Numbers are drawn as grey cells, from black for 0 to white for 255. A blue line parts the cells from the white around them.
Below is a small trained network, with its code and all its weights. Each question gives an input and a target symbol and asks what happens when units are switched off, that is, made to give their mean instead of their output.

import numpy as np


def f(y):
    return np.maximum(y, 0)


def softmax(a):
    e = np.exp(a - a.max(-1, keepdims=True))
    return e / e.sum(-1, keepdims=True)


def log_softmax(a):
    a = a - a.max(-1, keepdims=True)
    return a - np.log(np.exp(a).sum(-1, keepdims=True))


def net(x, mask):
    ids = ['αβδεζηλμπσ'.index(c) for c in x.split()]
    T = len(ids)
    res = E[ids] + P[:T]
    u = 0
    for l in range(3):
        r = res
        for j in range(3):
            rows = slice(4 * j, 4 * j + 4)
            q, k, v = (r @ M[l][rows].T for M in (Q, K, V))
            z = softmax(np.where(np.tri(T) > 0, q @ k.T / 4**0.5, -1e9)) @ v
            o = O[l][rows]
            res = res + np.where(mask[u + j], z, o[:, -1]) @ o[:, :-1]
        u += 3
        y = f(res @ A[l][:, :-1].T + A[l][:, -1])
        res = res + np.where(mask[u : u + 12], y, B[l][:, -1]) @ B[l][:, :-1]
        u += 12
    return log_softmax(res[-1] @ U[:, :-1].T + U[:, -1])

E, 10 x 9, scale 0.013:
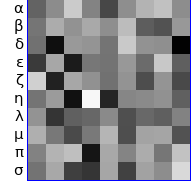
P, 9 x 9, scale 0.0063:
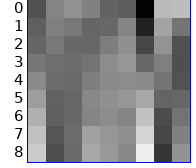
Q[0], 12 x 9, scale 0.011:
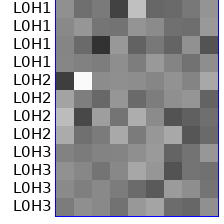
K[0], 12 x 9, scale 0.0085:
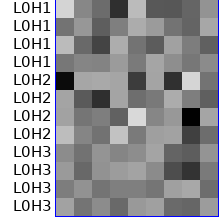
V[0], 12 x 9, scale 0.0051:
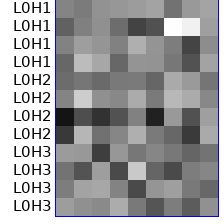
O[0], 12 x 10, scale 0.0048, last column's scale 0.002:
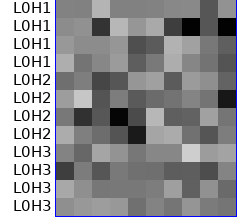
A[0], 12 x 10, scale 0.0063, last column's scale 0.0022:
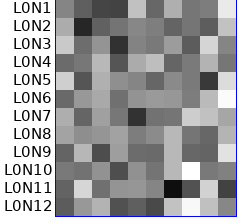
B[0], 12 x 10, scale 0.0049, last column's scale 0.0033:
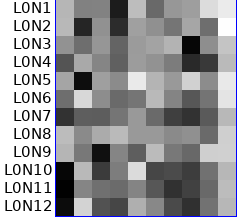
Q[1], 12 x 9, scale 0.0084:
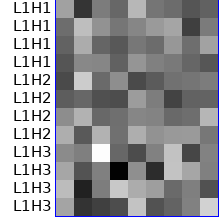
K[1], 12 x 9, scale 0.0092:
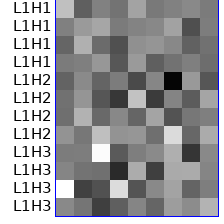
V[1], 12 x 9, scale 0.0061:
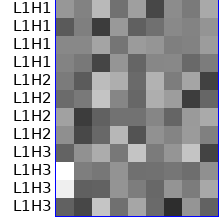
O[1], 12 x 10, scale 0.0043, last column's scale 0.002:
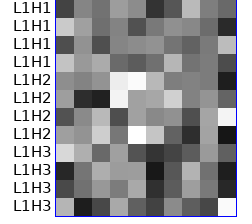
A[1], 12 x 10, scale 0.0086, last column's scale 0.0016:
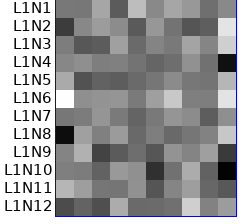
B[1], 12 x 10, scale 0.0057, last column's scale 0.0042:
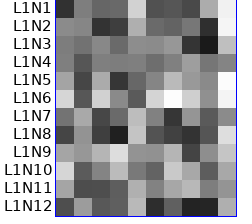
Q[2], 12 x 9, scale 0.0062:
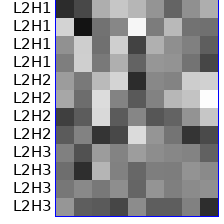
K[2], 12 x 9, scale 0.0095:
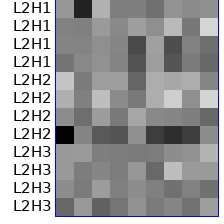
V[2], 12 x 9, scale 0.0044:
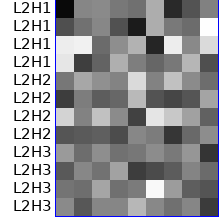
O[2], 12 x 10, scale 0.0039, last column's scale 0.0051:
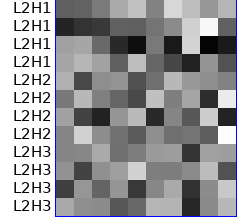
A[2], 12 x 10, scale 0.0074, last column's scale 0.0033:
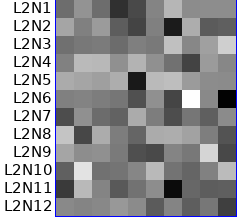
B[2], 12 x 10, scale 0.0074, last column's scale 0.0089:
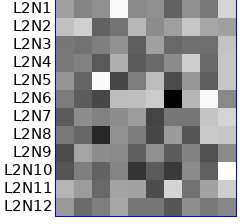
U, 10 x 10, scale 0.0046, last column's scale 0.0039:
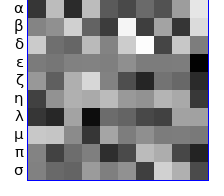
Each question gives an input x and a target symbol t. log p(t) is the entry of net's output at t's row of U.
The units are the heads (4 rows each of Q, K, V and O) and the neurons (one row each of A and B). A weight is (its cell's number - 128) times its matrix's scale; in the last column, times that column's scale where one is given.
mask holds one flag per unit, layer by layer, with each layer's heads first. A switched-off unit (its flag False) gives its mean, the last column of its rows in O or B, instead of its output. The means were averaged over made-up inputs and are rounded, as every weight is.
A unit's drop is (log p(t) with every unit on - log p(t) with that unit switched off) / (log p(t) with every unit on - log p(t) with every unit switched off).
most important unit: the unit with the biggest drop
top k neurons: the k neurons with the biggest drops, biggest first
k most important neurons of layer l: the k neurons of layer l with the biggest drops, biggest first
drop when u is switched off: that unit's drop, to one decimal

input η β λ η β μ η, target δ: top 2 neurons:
(L1N6 L0N11)
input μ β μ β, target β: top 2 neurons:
(L2N5 L1N6)
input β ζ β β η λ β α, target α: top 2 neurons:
(L0N10 L0N12)
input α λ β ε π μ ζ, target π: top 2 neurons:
(L0N3 L1N3)
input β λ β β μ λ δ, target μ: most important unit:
L2H1
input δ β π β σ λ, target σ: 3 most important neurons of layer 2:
(L2N6 L2N2 L2N1)
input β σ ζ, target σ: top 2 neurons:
(L2N6 L2N2)
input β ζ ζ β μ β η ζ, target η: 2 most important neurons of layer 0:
(L0N5 L0N9)
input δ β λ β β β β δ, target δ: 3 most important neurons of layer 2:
(L2N8 L2N10 L2N5)
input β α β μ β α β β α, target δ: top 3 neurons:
(L1N6 L2N10 L0N11)
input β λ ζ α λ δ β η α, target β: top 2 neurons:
(L0N12 L0N10)
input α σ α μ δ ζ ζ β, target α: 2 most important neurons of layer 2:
(L2N10 L2N5)
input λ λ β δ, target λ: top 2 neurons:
(L0N10 L0N1)
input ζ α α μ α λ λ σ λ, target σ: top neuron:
(L2N6)
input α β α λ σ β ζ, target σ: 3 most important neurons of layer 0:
(L0N1 L0N7 L0N3)
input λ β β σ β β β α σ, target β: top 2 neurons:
(L0N12 L2N5)
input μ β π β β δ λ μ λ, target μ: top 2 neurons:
(L0N1 L2N2)
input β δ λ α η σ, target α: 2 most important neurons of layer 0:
(L0N12 L0N2)
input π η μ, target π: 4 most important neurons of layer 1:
(L1N10 L1N12 L1N9 L1N3)
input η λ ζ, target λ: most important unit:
L1H1
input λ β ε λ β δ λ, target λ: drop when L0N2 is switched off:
0.1
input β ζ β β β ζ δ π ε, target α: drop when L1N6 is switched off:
0.1
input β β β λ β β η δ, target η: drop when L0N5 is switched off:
0.2
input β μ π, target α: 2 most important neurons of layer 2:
(L2N10 L2N5)
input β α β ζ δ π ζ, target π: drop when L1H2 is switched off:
0.4
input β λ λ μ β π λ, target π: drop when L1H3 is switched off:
0.2
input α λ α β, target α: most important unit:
L0H1
